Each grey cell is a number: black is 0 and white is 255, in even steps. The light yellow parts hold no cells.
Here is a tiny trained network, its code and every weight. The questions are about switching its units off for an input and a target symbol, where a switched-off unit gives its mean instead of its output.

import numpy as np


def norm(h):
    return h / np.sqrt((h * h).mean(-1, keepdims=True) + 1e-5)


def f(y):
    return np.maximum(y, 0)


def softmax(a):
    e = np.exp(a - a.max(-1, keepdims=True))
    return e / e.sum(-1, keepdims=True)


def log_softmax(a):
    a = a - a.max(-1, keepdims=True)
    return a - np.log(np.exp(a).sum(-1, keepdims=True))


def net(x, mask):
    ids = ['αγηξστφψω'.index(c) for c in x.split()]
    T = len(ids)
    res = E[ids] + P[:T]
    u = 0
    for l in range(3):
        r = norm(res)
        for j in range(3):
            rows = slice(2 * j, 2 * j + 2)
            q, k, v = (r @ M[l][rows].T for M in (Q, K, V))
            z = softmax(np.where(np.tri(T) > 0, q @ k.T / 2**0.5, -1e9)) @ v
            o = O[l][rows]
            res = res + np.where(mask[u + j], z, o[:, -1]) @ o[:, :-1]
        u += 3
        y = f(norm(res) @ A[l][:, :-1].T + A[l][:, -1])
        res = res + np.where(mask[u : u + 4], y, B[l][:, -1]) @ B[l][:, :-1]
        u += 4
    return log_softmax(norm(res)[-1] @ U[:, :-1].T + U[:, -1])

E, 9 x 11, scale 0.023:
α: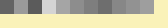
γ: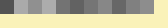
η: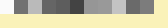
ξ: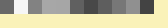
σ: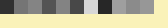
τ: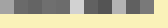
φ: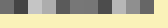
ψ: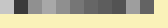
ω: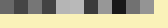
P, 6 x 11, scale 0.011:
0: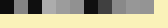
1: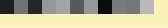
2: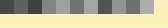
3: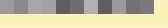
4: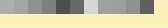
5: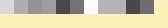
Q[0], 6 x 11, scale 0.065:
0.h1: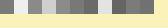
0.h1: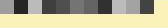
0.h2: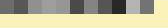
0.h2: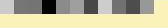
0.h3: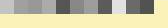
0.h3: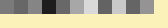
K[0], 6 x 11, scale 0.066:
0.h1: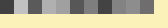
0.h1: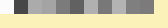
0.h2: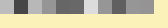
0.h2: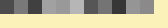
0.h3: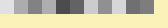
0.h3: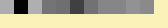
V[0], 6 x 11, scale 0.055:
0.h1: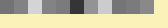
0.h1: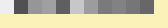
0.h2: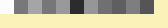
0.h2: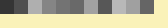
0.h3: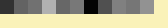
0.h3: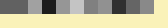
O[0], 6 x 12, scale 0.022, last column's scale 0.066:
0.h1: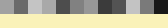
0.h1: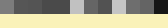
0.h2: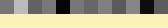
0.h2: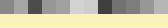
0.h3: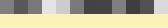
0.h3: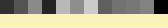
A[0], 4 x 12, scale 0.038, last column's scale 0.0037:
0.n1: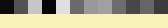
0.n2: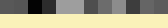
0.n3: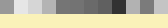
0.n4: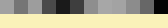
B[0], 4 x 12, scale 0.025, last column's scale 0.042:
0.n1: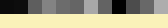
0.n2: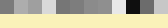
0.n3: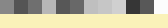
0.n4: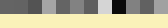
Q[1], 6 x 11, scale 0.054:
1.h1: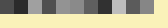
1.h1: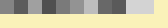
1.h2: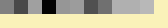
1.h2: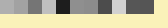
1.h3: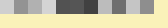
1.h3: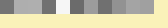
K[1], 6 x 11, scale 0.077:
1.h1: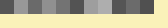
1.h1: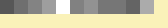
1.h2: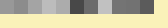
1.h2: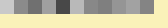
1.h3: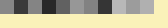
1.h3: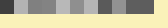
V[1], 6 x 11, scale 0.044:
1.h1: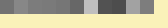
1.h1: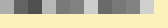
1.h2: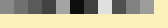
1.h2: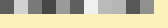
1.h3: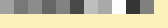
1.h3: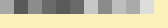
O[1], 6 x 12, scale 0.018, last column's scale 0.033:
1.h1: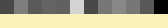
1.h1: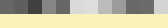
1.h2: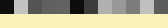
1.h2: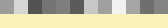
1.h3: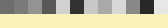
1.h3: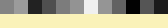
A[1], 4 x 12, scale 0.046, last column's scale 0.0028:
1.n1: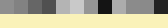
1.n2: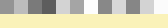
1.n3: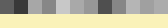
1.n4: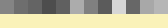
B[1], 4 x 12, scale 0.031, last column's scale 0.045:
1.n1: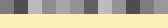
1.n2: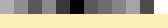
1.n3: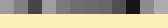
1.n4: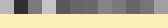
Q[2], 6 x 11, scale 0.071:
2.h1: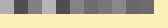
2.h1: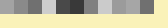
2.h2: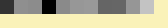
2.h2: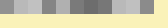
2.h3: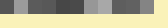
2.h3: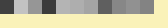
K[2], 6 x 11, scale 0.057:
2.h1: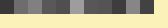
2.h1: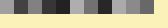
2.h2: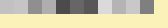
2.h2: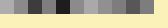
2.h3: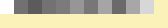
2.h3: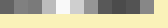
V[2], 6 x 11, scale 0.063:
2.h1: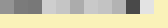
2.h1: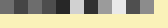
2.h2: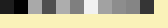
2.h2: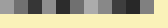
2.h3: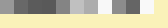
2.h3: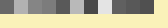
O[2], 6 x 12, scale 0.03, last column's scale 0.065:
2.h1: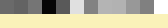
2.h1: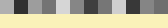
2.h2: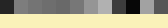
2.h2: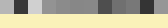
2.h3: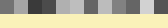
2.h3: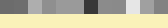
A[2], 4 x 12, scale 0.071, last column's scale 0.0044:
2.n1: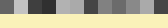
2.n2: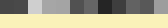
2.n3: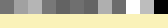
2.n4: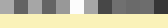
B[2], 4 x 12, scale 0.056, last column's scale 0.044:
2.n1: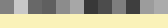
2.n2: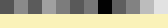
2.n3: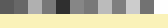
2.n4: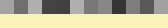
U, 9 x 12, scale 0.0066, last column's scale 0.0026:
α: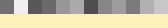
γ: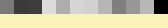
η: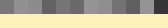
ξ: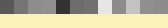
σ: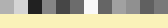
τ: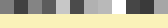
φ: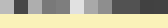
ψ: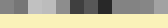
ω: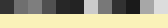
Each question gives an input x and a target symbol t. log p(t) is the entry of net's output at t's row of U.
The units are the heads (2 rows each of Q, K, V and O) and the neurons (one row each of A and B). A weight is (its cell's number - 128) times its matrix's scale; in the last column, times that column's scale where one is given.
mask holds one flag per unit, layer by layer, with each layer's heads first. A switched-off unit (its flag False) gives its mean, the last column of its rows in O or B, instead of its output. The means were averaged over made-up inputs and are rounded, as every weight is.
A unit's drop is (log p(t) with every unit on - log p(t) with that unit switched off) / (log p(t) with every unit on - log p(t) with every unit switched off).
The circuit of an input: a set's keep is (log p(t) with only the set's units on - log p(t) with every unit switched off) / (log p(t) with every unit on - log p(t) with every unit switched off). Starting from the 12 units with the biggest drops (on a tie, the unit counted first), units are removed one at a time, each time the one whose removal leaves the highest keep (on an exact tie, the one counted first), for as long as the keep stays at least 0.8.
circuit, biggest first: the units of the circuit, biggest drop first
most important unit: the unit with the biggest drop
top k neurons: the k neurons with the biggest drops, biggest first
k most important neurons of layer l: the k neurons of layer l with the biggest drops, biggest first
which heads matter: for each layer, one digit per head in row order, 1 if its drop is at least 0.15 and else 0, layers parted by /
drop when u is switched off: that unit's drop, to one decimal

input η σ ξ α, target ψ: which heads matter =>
110 / 000 / 100
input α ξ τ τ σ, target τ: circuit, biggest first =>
[0.h1 2.h1]
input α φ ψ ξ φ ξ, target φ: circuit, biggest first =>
[0.h1 1.h2]
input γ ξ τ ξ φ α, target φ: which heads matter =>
100 / 010 / 000
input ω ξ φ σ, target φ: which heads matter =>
110 / 010 / 000
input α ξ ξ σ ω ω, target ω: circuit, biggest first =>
[0.h3]
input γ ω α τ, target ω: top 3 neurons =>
[0.n1 0.n3 1.n4]
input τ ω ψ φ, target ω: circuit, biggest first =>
[0.h3 2.h2]
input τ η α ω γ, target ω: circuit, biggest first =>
[2.h2 0.h3]
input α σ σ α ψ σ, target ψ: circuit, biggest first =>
[0.h2 2.h1 2.h3]
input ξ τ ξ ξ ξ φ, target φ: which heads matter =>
100 / 000 / 000
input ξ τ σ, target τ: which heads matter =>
100 / 000 / 000
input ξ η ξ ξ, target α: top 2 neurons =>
[0.n4 1.n2]
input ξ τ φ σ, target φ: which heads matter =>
010 / 000 / 000
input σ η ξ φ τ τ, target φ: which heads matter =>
111 / 000 / 000
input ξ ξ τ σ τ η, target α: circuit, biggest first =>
[0.h3 2.h3 2.n1]
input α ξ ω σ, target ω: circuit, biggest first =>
[0.h3 2.h2]
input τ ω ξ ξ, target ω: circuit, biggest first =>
[2.h2 0.h3]
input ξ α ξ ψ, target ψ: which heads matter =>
010 / 000 / 100
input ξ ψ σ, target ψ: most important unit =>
0.h2
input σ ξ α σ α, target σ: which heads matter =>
001 / 000 / 000
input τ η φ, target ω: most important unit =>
0.h2
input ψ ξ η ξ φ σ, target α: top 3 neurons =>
[0.n4 1.n2 2.n1]
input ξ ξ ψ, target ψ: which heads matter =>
010 / 000 / 000
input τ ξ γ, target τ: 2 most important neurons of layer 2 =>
[2.n2 2.n3]
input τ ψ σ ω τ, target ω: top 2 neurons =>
[0.n1 1.n2]
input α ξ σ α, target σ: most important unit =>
1.n2
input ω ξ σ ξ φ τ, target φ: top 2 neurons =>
[0.n2 2.n4]
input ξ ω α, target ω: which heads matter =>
001 / 000 / 010
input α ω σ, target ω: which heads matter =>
001 / 000 / 000
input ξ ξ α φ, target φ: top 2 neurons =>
[2.n4 1.n2]
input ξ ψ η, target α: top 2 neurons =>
[0.n4 2.n1]
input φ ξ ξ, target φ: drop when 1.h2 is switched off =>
0.8
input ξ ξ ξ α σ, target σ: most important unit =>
0.h3
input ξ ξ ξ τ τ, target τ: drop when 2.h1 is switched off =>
0.1
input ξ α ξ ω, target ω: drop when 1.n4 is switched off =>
0.0
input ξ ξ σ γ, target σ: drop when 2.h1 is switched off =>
0.1
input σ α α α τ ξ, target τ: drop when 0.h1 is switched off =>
0.9
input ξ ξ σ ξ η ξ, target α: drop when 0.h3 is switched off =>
1.2
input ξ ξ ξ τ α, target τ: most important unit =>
0.h1
